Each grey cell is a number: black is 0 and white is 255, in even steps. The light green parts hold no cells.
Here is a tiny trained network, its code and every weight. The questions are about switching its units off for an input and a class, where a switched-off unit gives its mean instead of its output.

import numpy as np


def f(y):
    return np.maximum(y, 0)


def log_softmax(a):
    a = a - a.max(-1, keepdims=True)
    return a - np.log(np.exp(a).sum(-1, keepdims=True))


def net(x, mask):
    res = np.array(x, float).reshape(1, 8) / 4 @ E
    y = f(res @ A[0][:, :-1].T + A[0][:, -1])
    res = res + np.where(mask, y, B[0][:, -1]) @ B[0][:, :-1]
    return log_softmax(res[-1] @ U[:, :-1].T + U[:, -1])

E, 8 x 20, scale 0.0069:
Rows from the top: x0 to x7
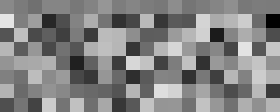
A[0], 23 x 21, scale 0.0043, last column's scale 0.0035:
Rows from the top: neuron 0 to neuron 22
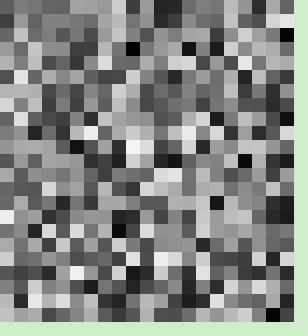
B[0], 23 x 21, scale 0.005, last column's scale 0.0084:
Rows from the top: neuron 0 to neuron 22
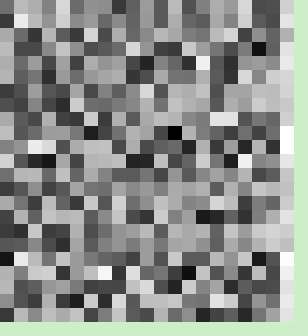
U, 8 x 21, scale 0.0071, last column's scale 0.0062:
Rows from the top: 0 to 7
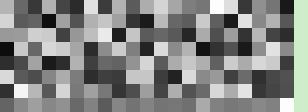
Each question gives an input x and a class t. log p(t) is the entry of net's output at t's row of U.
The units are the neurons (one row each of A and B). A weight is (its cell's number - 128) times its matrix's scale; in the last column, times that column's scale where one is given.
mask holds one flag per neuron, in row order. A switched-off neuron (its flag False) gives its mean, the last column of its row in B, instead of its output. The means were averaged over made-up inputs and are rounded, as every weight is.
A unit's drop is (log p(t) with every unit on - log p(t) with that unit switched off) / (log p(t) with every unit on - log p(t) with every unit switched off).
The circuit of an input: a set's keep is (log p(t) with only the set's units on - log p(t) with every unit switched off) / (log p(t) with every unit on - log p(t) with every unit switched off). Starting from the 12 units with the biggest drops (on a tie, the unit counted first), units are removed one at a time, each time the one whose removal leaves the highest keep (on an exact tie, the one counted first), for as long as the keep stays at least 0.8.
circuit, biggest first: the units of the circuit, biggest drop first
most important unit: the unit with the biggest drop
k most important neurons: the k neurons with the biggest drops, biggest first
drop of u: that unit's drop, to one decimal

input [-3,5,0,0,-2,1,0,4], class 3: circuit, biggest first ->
(neuron 15; neuron 22)
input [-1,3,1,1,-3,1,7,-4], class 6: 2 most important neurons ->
(neuron 18; neuron 12)
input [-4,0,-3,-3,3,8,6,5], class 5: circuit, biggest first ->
(neuron 20)
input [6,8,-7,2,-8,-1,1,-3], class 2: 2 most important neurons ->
(neuron 19; neuron 8)
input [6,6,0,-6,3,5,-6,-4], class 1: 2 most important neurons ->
(neuron 11; neuron 5)
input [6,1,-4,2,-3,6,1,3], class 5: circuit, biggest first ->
(neuron 3; neuron 20)
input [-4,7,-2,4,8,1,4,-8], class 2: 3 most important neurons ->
(neuron 10; neuron 4; neuron 16)
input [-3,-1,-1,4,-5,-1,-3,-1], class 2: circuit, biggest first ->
(neuron 19; neuron 11)
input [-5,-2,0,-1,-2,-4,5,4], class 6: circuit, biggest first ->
(neuron 18; neuron 12)
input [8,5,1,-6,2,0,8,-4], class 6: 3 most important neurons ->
(neuron 18; neuron 4; neuron 12)
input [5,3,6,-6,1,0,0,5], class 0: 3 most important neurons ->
(neuron 8; neuron 14; neuron 4)
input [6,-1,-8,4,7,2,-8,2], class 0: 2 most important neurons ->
(neuron 21; neuron 18)
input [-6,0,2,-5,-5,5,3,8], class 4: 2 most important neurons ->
(neuron 16; neuron 13)
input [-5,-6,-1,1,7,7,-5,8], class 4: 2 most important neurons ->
(neuron 13; neuron 19)
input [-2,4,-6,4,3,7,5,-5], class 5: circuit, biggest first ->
(neuron 20)
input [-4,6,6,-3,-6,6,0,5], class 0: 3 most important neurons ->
(neuron 8; neuron 14; neuron 10)
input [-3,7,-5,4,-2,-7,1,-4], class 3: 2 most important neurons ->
(neuron 15; neuron 22)
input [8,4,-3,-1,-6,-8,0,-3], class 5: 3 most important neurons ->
(neuron 9; neuron 10; neuron 4)
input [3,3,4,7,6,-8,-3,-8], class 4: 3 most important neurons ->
(neuron 7; neuron 6; neuron 11)
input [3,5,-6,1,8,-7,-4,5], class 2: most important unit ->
neuron 10
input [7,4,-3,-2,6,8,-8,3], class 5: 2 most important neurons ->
(neuron 20; neuron 3)
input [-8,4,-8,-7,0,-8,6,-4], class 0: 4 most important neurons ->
(neuron 21; neuron 3; neuron 20; neuron 4)
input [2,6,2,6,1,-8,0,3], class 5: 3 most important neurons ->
(neuron 9; neuron 11; neuron 5)
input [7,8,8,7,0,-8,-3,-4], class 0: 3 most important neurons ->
(neuron 8; neuron 14; neuron 2)
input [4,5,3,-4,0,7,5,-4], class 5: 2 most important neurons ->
(neuron 20; neuron 3)
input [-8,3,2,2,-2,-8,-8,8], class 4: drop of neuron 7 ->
-0.2
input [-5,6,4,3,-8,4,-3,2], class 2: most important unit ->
neuron 19
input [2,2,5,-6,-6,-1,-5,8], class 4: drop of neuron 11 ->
-0.1
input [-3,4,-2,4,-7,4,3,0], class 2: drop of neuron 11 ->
0.1
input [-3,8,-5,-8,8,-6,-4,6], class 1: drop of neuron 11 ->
1.0
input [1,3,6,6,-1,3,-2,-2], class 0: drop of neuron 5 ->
0.2
